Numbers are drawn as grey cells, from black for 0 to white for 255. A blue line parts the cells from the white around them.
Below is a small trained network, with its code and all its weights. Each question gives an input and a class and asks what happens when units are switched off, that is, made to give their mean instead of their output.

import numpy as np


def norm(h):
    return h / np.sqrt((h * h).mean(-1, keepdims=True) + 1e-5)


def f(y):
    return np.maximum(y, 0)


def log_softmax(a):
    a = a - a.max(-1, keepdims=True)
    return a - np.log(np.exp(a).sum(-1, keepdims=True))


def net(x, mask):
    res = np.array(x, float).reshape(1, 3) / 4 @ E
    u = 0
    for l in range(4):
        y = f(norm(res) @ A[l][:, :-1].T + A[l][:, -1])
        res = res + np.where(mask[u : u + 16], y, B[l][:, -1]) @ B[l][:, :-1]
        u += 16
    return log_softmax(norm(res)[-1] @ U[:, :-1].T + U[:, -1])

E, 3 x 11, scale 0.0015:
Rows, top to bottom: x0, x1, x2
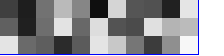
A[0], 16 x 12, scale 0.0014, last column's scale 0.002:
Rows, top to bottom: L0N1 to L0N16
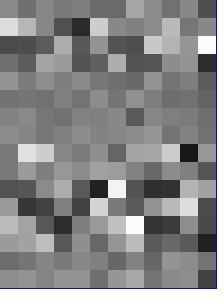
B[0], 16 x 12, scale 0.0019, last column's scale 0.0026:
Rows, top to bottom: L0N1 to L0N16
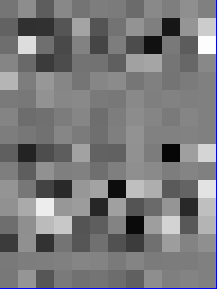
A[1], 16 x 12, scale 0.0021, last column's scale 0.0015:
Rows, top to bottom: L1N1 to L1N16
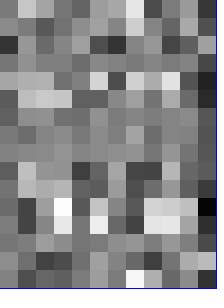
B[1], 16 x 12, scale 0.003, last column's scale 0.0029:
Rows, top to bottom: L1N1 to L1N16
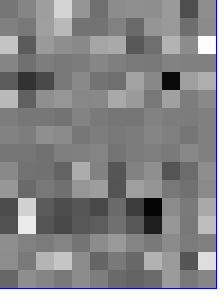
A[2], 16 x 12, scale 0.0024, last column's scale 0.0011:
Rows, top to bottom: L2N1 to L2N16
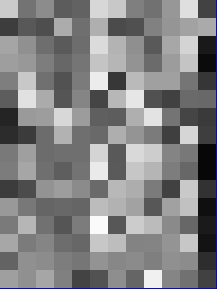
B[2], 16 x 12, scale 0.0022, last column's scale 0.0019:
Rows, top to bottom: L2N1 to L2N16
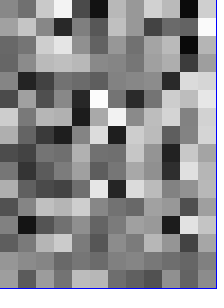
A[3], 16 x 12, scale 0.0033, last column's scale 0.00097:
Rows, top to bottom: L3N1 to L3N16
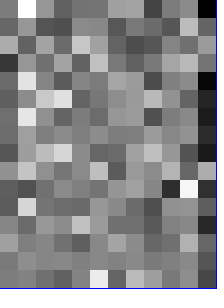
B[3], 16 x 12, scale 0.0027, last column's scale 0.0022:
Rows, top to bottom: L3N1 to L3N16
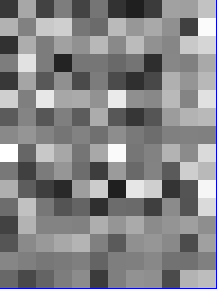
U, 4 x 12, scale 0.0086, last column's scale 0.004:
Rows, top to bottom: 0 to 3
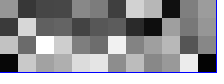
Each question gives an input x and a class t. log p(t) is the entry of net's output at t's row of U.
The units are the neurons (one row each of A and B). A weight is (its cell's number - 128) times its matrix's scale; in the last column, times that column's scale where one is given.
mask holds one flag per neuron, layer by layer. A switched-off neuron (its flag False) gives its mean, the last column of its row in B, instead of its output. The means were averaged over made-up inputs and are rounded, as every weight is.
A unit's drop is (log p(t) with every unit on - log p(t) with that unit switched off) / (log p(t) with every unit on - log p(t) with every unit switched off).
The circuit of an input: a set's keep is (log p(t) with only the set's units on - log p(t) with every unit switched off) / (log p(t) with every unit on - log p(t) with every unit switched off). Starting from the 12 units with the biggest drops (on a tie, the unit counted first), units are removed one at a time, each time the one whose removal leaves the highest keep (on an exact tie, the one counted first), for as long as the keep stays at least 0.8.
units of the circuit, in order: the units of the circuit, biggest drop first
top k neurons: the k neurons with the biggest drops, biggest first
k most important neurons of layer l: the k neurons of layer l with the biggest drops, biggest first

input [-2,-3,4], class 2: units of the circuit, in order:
[L0N3; L2N1]
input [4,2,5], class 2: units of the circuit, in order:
[L2N1]
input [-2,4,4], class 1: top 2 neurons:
[L1N13; L1N3]
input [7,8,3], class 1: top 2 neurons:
[L1N12; L1N13]
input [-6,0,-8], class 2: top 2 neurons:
[L2N7; L0N11]
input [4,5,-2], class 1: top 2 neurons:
[L0N9; L0N2]
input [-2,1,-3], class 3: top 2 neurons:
[L1N3; L1N15]
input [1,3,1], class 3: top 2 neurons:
[L0N3; L3N3]
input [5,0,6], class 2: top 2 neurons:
[L2N1; L0N9]
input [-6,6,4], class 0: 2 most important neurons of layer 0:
[L0N13; L0N2]
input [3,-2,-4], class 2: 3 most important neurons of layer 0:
[L0N9; L0N2; L0N3]
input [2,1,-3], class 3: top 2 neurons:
[L1N3; L1N15]
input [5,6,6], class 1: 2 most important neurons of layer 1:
[L1N12; L1N3]
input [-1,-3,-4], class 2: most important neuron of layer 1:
[L1N13]
